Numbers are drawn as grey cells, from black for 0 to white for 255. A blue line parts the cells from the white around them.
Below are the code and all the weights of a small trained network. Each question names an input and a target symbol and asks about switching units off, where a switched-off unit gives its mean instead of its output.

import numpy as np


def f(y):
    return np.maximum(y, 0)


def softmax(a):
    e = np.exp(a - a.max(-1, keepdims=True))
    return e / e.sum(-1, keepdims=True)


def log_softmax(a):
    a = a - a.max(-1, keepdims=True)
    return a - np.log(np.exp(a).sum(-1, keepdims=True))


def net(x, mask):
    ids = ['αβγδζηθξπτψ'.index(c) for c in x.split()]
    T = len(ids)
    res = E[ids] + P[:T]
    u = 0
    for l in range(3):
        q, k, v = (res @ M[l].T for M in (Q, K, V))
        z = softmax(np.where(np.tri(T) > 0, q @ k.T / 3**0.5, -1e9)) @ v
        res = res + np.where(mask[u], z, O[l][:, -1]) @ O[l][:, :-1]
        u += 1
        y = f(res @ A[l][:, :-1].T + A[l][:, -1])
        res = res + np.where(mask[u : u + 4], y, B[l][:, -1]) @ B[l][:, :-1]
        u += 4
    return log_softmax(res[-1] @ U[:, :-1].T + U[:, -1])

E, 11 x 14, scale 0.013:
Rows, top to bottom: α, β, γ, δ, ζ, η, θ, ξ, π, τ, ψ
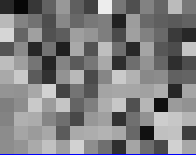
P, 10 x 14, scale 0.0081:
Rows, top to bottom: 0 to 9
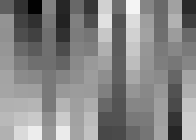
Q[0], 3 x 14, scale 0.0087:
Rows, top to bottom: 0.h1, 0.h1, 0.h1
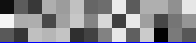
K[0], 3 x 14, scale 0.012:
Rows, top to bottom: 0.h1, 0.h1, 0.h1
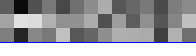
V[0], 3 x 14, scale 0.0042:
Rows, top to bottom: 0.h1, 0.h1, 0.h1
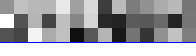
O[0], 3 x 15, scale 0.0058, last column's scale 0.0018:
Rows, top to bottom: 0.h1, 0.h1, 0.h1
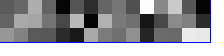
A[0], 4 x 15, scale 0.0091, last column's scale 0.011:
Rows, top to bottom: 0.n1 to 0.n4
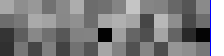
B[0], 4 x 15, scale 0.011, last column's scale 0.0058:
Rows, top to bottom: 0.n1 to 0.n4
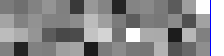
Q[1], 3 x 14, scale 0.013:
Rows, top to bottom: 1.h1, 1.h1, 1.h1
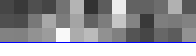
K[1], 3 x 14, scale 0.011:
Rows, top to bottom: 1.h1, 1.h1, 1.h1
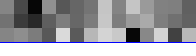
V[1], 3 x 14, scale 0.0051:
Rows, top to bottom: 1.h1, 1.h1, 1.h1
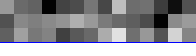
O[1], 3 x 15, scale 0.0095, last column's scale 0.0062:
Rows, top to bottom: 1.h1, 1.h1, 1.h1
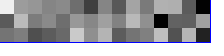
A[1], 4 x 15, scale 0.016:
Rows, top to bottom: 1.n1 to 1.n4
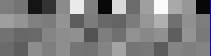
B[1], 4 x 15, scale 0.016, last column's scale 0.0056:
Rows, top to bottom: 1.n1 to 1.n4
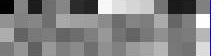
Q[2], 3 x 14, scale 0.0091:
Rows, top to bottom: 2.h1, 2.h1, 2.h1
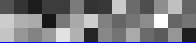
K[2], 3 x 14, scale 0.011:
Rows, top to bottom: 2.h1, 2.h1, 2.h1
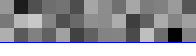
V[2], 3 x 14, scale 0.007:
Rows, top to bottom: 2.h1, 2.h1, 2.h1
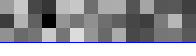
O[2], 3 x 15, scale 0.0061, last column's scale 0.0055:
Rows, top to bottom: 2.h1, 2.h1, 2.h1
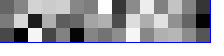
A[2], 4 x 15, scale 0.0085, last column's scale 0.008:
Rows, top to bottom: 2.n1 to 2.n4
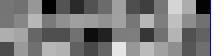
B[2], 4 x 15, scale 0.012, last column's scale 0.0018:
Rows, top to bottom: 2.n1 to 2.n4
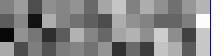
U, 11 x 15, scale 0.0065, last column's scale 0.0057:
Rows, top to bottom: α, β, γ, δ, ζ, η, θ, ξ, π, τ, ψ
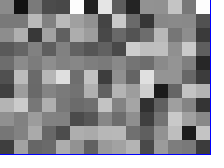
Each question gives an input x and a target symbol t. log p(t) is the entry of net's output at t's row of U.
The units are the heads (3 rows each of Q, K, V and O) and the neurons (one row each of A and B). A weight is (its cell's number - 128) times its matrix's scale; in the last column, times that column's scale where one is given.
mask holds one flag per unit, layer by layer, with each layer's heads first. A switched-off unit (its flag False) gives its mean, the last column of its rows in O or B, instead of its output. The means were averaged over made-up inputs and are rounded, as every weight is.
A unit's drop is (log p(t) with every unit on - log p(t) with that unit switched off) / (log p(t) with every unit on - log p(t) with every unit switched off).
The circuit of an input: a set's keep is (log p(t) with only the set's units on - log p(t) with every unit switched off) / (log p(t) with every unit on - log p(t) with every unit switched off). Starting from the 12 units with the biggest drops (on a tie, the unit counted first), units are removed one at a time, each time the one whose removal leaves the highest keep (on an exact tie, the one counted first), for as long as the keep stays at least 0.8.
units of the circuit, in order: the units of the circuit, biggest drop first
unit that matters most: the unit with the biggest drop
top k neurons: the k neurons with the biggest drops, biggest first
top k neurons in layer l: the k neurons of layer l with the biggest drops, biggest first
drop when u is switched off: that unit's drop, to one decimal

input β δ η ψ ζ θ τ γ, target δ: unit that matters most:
2.h1
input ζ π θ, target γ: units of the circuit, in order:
(2.h1 1.h1)
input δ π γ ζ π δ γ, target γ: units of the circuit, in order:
(2.h1 0.n1 1.h1)
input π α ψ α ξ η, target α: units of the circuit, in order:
(0.n1 1.h1 2.h1 1.n3)
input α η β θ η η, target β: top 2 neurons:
(0.n1 1.n2)
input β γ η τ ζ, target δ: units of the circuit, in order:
(2.h1 0.n2)
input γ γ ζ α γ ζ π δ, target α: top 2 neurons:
(0.n4 1.n2)
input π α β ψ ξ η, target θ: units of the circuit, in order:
(0.h1 1.h1 1.n2)
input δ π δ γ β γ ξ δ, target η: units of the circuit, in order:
(0.h1 2.h1)
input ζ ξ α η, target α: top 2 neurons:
(1.n3 1.n4)
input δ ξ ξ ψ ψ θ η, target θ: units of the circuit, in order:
(1.h1 0.n1)
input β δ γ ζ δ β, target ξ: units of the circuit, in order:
(1.h1 0.h1)
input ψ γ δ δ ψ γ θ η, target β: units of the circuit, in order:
(2.h1 1.h1)
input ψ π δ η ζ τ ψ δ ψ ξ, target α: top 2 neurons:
(2.n4 1.n4)
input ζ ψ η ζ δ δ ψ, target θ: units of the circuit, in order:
(1.h1)
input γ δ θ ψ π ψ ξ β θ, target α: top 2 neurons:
(0.n1 1.n3)
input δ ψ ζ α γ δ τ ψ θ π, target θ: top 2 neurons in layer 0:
(0.n1 0.n2)
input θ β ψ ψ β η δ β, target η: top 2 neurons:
(0.n1 2.n2)
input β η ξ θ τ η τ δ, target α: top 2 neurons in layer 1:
(1.n3 1.n2)
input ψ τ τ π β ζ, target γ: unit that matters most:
0.h1
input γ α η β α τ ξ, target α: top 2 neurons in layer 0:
(0.n1 0.n4)
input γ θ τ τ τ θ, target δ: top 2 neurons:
(0.n2 0.n1)
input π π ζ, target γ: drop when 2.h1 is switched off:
0.5
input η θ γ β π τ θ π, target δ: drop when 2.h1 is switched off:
1.0
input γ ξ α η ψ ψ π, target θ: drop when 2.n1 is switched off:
0.1
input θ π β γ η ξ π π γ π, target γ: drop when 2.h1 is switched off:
0.8
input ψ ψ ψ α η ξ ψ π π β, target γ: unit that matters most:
2.h1
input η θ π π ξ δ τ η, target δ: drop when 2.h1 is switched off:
0.6
